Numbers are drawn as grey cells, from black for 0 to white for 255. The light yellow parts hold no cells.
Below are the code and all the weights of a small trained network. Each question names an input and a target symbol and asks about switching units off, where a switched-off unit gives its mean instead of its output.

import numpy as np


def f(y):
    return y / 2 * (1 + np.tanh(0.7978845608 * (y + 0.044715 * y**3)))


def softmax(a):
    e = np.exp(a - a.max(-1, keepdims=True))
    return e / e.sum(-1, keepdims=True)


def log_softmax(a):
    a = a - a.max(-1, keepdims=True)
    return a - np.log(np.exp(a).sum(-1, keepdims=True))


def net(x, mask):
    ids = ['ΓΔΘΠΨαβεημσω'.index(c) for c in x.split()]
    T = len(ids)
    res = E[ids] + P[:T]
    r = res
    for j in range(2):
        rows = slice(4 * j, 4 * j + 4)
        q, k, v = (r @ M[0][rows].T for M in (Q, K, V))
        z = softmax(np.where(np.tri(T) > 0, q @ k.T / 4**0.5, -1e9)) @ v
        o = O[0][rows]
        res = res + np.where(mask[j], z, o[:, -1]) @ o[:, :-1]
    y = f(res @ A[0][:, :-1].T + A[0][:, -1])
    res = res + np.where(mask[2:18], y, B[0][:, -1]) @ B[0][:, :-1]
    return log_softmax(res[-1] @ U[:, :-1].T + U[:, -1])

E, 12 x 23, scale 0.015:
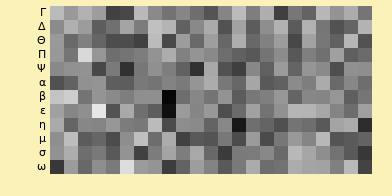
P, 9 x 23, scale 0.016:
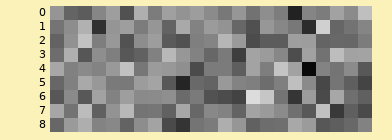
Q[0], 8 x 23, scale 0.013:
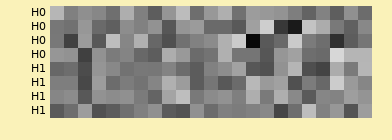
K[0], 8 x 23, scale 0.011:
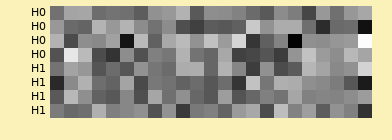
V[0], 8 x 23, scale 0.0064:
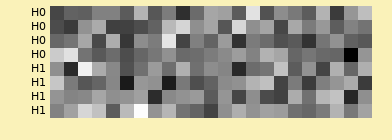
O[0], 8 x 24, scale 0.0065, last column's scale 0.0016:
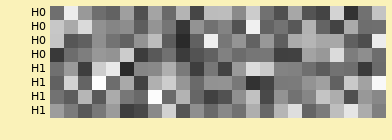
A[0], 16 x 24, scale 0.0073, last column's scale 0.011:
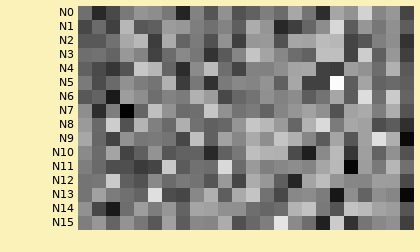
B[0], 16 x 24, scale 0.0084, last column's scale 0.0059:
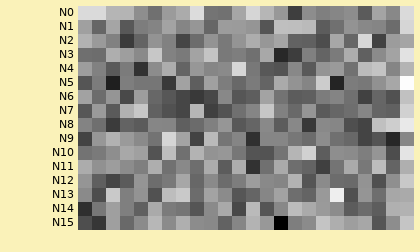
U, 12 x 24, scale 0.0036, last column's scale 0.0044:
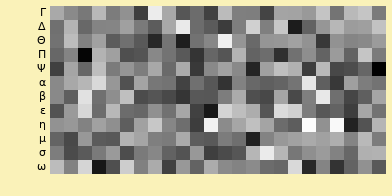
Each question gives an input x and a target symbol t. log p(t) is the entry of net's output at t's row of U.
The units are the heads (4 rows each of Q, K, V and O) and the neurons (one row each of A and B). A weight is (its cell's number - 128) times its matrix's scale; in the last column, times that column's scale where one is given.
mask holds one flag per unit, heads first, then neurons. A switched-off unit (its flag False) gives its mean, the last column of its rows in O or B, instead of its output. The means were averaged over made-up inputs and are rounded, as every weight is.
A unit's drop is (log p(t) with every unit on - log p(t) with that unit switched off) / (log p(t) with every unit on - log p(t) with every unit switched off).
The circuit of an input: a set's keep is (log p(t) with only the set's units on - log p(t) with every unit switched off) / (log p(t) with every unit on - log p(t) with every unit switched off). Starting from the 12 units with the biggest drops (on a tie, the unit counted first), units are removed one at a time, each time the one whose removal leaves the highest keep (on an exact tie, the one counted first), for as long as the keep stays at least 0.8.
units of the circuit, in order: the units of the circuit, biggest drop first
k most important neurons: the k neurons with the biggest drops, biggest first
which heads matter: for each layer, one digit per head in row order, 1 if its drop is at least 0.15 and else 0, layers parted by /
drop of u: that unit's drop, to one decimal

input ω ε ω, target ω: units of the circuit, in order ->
(H0 H1 N11)
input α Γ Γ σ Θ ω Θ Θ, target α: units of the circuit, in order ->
(H1 N13)
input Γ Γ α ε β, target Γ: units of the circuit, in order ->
(H1)
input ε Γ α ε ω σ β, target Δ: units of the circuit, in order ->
(H0 N11)
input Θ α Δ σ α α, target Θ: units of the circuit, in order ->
(H1 N2)
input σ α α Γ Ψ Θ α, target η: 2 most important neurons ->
(N8 N5)
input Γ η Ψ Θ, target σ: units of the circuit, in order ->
(H0 N1 N14)
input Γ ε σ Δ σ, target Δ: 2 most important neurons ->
(N4 N15)
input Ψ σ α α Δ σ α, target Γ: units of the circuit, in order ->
(H0 N0 N5)
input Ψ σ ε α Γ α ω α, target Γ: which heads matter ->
01
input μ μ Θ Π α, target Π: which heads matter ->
11
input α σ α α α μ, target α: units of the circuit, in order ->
(H0 N10 N8 N5)
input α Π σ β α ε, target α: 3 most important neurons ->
(N10 N8 N5)
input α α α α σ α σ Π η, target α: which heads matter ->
10
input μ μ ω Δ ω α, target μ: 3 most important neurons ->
(N3 N8 N10)
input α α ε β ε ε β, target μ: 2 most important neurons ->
(N15 N4)
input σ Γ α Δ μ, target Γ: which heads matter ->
01
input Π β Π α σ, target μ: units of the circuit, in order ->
(H0 N4)
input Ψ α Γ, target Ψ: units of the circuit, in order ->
(H0 H1 N3 N5)
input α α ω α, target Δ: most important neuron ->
(N11)
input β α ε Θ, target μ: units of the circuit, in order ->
(N15 H0 N4)
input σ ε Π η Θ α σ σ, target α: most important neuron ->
(N13)
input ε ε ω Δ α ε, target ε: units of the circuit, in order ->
(H0 H1)
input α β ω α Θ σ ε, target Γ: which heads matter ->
10
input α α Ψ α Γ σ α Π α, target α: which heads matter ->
10
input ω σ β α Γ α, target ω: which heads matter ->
11
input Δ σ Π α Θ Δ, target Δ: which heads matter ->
01
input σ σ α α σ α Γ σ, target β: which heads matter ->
11
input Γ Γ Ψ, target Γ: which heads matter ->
01
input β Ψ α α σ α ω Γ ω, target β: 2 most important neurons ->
(N6 N1)
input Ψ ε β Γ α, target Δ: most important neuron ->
(N4)
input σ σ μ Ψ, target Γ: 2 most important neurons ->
(N0 N5)
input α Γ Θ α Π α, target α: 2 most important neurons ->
(N10 N8)
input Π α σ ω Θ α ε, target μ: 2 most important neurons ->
(N15 N4)
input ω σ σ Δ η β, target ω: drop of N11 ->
0.2
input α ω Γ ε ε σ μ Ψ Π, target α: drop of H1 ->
0.1
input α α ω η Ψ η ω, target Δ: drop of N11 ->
0.5
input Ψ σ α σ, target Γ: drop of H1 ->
0.2
